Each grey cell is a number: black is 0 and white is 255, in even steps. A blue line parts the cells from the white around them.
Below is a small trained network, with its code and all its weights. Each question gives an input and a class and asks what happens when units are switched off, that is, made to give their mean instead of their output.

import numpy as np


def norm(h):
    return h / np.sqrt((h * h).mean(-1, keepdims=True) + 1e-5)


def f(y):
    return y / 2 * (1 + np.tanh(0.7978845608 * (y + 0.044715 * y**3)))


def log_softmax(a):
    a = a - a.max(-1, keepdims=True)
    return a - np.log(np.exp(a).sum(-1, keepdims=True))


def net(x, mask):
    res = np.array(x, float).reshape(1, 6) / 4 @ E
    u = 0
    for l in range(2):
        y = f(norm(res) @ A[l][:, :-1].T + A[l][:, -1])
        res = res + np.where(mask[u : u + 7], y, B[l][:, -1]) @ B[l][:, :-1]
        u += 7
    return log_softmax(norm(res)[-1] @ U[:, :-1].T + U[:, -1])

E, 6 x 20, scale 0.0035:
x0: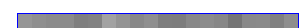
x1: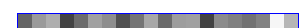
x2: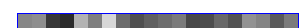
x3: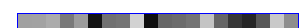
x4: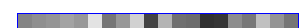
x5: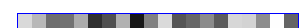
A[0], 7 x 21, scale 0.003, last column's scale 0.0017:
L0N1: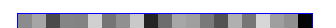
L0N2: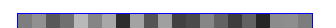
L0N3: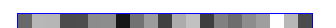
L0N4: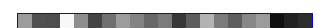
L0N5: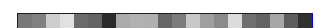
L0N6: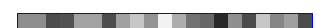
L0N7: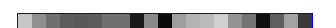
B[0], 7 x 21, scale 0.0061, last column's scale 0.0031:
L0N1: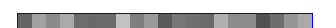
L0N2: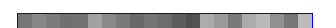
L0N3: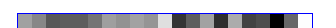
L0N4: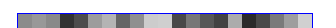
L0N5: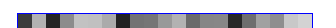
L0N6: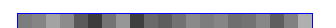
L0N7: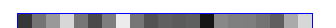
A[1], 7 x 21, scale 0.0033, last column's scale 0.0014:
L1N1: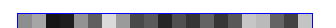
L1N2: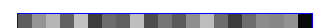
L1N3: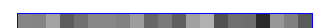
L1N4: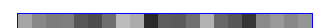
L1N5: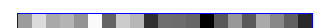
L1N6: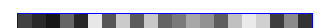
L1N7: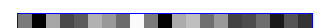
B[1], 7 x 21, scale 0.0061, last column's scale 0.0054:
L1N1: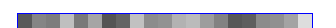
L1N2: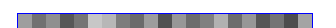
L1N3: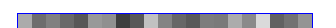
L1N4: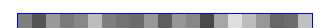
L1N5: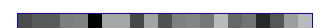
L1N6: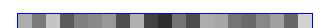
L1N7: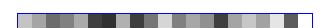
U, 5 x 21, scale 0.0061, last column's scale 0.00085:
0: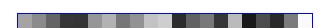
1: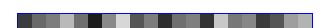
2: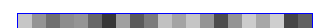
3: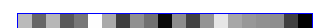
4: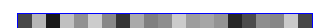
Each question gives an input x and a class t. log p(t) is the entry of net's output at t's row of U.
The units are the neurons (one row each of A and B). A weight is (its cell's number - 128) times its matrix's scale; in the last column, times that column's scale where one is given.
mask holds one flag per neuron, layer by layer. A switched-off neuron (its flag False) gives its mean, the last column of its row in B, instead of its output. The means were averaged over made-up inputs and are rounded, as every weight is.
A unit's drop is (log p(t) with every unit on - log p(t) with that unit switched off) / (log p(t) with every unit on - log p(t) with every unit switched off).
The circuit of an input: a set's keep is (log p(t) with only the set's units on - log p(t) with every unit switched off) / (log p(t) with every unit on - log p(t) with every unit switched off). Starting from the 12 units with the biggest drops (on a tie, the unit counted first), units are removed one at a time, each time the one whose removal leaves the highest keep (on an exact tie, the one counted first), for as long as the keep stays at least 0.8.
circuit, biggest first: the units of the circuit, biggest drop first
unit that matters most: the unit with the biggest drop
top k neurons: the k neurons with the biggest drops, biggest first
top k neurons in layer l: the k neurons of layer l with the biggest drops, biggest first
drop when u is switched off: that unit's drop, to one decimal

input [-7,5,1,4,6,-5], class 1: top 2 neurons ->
(L1N5; L0N1)
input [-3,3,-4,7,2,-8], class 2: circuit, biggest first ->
(L1N7)
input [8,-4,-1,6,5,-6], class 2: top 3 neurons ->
(L1N7; L0N7; L0N3)
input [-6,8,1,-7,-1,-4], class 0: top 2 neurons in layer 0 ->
(L0N3; L0N2)
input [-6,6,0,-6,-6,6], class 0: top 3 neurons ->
(L0N3; L1N7; L1N5)
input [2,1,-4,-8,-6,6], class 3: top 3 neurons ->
(L1N6; L1N7; L1N5)
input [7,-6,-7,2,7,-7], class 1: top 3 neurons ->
(L1N5; L0N3; L0N1)
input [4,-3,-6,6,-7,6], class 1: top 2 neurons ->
(L0N7; L1N7)
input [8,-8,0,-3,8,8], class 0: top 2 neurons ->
(L0N4; L1N7)
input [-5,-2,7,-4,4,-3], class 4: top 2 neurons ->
(L1N1; L0N7)
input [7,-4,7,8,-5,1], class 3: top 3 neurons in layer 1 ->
(L1N4; L1N2; L1N5)
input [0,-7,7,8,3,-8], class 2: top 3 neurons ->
(L1N7; L0N3; L0N5)
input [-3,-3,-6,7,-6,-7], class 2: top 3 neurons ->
(L1N7; L1N5; L1N6)
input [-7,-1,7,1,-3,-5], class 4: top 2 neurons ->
(L1N1; L0N2)
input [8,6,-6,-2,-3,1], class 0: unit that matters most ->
L0N3
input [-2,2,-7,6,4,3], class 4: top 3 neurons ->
(L0N5; L1N7; L1N6)
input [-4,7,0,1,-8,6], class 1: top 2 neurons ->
(L0N7; L0N4)
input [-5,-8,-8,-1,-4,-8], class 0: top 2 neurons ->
(L0N4; L1N1)
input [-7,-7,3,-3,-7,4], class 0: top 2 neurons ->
(L0N4; L1N5)
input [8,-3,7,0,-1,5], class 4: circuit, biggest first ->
(L1N1)
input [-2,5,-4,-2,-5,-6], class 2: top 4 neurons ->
(L1N7; L0N4; L1N5; L0N1)
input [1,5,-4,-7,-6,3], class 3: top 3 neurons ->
(L1N6; L0N4; L1N5)
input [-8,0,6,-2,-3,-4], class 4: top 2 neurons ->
(L1N1; L0N2)
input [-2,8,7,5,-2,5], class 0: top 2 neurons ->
(L0N3; L1N7)
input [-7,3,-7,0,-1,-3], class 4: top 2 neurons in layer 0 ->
(L0N5; L0N4)
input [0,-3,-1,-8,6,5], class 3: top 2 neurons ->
(L1N6; L0N7)
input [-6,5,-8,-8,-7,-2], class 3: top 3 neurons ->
(L1N6; L1N5; L1N1)
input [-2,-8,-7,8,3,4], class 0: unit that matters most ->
L0N4
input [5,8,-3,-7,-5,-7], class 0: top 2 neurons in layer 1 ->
(L1N4; L1N7)
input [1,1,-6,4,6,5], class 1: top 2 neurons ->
(L1N5; L1N7)
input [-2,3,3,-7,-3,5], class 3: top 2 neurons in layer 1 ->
(L1N6; L1N7)
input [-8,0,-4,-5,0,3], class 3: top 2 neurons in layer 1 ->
(L1N6; L1N7)
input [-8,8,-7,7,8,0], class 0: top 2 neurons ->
(L0N3; L0N7)
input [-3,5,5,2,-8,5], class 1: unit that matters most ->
L0N7
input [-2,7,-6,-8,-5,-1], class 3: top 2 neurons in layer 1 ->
(L1N6; L1N5)
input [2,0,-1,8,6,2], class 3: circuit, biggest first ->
(L1N4; L1N7)
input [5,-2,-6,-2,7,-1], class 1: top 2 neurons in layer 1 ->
(L1N5; L1N1)
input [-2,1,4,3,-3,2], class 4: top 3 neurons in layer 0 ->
(L0N2; L0N1; L0N6)
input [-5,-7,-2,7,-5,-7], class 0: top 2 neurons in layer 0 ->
(L0N4; L0N7)
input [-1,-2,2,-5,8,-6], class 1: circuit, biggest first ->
(L1N5)
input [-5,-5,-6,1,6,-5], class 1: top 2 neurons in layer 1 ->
(L1N5; L1N1)
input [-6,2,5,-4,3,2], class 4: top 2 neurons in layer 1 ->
(L1N1; L1N4)
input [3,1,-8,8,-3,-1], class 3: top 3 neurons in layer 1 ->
(L1N2; L1N4; L1N1)
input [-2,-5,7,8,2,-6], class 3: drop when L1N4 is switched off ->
0.6
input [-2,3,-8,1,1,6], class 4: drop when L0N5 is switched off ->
1.0
